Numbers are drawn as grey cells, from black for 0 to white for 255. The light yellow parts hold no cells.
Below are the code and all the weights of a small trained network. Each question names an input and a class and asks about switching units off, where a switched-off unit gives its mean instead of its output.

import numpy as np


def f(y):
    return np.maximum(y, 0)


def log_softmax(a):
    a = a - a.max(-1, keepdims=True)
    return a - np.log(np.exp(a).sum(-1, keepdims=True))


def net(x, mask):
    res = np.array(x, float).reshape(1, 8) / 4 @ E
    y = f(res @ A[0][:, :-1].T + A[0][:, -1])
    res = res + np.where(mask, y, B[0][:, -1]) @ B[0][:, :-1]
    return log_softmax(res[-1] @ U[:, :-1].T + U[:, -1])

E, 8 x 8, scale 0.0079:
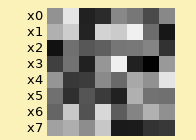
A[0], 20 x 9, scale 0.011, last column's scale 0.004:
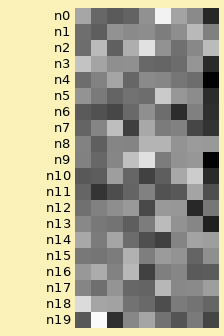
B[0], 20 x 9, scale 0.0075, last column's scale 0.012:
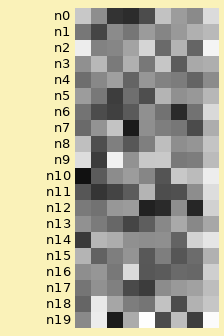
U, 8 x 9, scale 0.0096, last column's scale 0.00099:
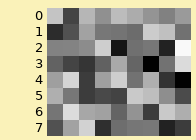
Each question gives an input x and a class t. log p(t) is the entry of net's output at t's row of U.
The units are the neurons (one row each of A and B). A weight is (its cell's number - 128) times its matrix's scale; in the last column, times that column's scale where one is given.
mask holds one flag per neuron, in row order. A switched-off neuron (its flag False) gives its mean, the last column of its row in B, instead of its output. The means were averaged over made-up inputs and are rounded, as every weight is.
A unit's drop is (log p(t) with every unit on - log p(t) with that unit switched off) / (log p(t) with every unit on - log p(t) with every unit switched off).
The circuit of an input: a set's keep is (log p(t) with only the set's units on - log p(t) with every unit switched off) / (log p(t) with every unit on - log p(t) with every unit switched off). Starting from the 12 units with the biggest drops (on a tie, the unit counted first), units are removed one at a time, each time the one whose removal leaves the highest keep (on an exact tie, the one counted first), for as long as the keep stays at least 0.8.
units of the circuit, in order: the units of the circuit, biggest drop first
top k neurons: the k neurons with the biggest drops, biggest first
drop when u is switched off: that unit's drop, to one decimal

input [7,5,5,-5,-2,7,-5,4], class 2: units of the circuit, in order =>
n12
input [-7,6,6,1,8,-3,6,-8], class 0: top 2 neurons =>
n9; n2
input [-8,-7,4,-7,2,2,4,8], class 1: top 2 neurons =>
n10; n14
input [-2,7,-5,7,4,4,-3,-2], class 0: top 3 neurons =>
n9; n2; n8
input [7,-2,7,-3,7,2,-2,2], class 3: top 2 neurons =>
n11; n6
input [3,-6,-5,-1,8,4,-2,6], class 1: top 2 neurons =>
n10; n11
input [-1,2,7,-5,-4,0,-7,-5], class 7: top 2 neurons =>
n7; n12
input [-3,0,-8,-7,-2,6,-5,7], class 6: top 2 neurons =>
n18; n14
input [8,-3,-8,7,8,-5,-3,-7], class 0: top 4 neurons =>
n9; n2; n8; n1
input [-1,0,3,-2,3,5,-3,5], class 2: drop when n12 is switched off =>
0.2
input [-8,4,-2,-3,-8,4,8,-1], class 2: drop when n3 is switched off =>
0.0
